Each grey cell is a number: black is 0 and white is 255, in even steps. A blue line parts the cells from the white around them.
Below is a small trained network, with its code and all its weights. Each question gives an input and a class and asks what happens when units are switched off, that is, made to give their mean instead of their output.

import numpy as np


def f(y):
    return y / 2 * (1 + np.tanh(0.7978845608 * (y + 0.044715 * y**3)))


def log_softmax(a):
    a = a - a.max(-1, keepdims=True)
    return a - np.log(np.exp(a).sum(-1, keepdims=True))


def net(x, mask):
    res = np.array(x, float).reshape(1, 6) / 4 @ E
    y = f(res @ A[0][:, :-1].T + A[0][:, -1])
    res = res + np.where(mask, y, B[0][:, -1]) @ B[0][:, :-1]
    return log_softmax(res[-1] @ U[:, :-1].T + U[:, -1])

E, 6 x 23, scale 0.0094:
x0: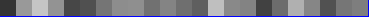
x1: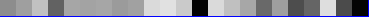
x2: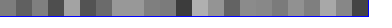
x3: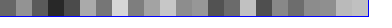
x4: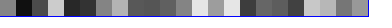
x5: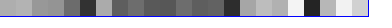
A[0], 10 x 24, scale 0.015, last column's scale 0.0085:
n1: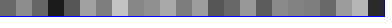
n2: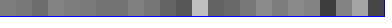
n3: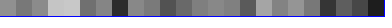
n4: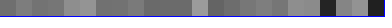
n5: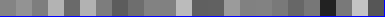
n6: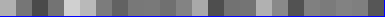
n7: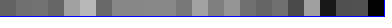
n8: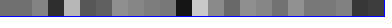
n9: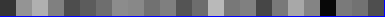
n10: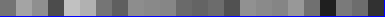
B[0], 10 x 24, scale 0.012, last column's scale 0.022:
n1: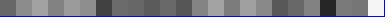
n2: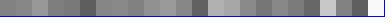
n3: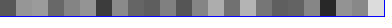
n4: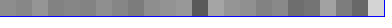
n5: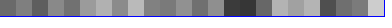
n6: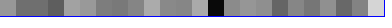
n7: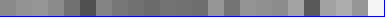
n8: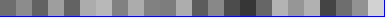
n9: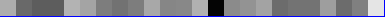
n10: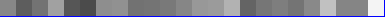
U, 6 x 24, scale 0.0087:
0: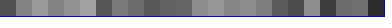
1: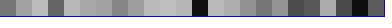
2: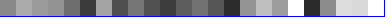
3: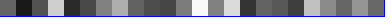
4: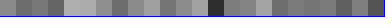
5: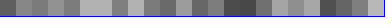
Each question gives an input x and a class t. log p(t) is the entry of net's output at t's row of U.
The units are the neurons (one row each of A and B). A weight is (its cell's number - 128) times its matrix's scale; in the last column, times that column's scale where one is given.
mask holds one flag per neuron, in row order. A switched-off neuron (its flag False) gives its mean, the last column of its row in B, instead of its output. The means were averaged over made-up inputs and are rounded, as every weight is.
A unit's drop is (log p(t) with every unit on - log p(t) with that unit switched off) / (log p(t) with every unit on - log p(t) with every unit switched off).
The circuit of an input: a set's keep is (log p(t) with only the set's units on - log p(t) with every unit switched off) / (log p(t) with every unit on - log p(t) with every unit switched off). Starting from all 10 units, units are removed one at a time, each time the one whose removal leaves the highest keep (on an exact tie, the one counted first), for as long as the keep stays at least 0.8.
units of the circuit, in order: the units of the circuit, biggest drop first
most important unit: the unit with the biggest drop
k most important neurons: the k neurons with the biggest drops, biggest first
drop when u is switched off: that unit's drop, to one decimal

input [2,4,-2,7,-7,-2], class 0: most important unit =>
n1
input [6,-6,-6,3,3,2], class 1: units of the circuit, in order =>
n2, n4
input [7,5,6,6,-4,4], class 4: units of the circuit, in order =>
n9, n2
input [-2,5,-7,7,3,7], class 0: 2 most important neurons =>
n7, n1
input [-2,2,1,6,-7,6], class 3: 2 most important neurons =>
n10, n7
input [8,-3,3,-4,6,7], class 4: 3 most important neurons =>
n9, n7, n10
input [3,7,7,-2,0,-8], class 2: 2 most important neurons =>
n7, n2
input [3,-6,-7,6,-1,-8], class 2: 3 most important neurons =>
n7, n8, n3
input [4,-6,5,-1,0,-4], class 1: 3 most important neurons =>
n2, n4, n5
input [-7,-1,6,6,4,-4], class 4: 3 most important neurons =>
n6, n3, n10
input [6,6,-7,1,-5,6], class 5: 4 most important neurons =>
n7, n2, n5, n4
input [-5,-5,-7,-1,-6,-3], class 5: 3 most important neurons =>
n5, n9, n4
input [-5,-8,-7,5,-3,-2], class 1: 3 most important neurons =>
n2, n4, n8
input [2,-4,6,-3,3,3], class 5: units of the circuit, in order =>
n8
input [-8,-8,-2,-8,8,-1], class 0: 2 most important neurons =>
n3, n10
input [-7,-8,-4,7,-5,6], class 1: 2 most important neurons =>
n2, n4
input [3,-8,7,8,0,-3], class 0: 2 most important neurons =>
n1, n5
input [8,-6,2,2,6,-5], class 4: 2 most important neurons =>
n9, n10
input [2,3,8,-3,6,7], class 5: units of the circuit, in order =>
n7, n8
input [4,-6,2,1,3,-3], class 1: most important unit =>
n2
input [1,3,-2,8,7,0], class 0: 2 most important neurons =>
n10, n1
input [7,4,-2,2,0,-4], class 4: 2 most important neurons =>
n9, n2
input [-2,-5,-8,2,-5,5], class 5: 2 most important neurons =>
n5, n7
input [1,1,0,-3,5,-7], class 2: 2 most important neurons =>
n7, n10
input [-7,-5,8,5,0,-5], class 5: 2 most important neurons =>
n8, n9
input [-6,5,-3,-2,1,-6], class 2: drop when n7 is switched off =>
0.6
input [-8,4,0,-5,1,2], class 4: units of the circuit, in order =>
n6
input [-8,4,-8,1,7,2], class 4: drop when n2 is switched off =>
0.1
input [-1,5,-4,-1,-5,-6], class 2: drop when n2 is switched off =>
0.2
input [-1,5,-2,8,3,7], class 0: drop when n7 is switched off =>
0.4
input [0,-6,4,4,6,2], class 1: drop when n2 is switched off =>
0.5
